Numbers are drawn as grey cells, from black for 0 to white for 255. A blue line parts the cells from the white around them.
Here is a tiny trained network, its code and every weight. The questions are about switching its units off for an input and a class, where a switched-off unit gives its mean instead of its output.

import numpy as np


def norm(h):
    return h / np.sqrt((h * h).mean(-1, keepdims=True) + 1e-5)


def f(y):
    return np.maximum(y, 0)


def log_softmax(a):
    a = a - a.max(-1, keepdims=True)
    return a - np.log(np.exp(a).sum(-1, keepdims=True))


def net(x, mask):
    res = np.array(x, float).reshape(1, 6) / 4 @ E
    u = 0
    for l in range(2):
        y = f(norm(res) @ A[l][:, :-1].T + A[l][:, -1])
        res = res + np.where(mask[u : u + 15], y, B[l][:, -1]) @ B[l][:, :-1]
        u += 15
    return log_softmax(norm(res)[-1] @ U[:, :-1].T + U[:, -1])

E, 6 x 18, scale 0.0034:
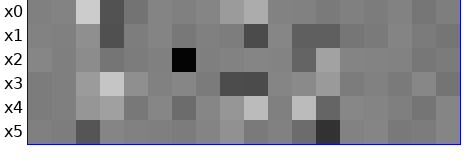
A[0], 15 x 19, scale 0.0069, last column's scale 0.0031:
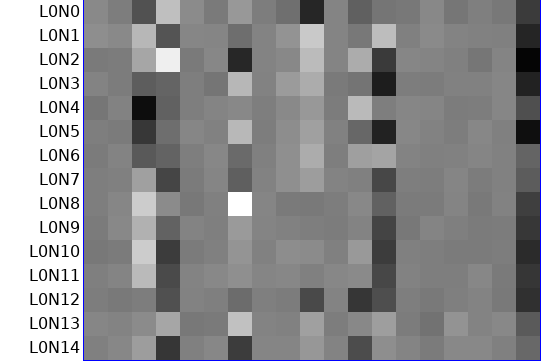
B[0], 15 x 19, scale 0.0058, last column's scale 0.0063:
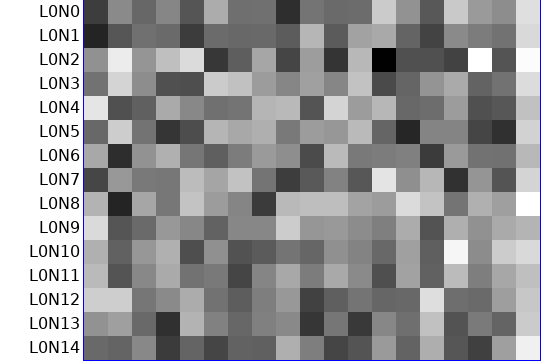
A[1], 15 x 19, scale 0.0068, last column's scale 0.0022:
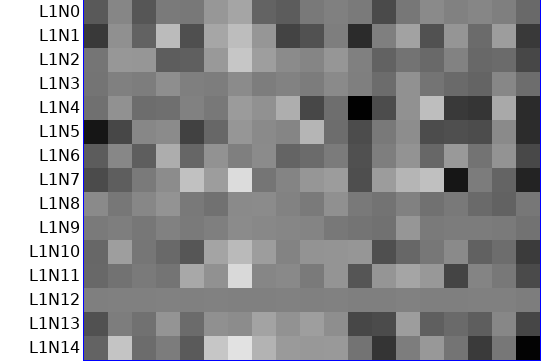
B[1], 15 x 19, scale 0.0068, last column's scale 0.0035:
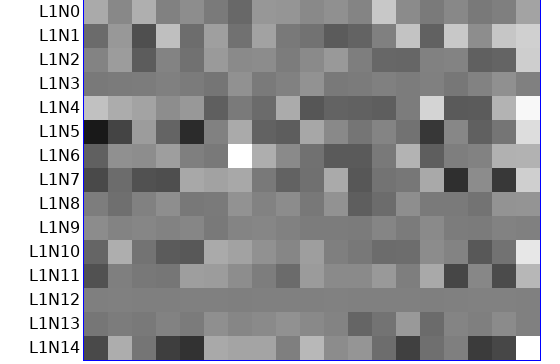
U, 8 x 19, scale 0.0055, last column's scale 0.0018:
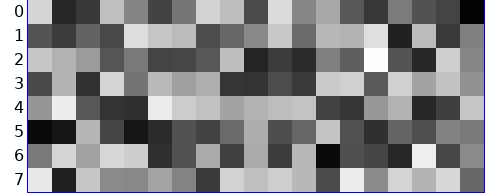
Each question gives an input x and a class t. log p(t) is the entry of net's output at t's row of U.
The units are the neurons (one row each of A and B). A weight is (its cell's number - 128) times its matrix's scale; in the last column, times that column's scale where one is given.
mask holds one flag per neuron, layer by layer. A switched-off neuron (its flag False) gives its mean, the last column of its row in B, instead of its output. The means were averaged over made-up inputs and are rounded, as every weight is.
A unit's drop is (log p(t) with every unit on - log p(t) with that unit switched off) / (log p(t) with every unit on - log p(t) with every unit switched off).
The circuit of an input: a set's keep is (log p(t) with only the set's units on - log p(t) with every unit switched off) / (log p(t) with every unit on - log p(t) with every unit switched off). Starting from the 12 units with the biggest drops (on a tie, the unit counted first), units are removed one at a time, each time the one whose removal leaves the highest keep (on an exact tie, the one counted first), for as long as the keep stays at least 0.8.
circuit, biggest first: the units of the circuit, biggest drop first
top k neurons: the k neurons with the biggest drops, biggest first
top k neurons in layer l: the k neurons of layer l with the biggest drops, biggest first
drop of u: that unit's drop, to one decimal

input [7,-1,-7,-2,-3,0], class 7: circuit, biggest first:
[L0N8]
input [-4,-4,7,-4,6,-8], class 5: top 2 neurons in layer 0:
[L0N1 L0N12]
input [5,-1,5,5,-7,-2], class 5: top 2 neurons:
[L0N1 L1N5]
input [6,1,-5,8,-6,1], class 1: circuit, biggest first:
[L0N8 L1N7]
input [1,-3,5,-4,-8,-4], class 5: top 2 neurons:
[L0N1 L1N5]
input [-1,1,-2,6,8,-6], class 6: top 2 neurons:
[L0N2 L0N7]
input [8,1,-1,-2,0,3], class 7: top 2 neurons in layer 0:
[L0N10 L0N11]
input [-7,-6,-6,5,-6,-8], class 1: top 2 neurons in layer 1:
[L1N7 L1N11]
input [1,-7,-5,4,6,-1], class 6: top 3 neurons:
[L0N2 L0N7 L0N14]
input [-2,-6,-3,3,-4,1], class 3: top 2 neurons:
[L0N0 L1N1]
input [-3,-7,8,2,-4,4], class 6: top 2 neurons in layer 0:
[L0N2 L0N10]
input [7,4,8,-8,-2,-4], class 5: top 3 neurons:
[L0N1 L1N5 L0N13]
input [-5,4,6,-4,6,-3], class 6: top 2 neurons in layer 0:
[L0N2 L0N0]
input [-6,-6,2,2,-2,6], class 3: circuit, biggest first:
[L0N0]
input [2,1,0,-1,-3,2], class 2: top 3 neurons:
[L0N12 L0N14 L1N4]
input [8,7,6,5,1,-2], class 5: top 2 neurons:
[L0N1 L0N13]
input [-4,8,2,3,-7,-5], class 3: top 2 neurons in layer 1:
[L1N1 L1N6]
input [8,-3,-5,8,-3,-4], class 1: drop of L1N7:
0.1
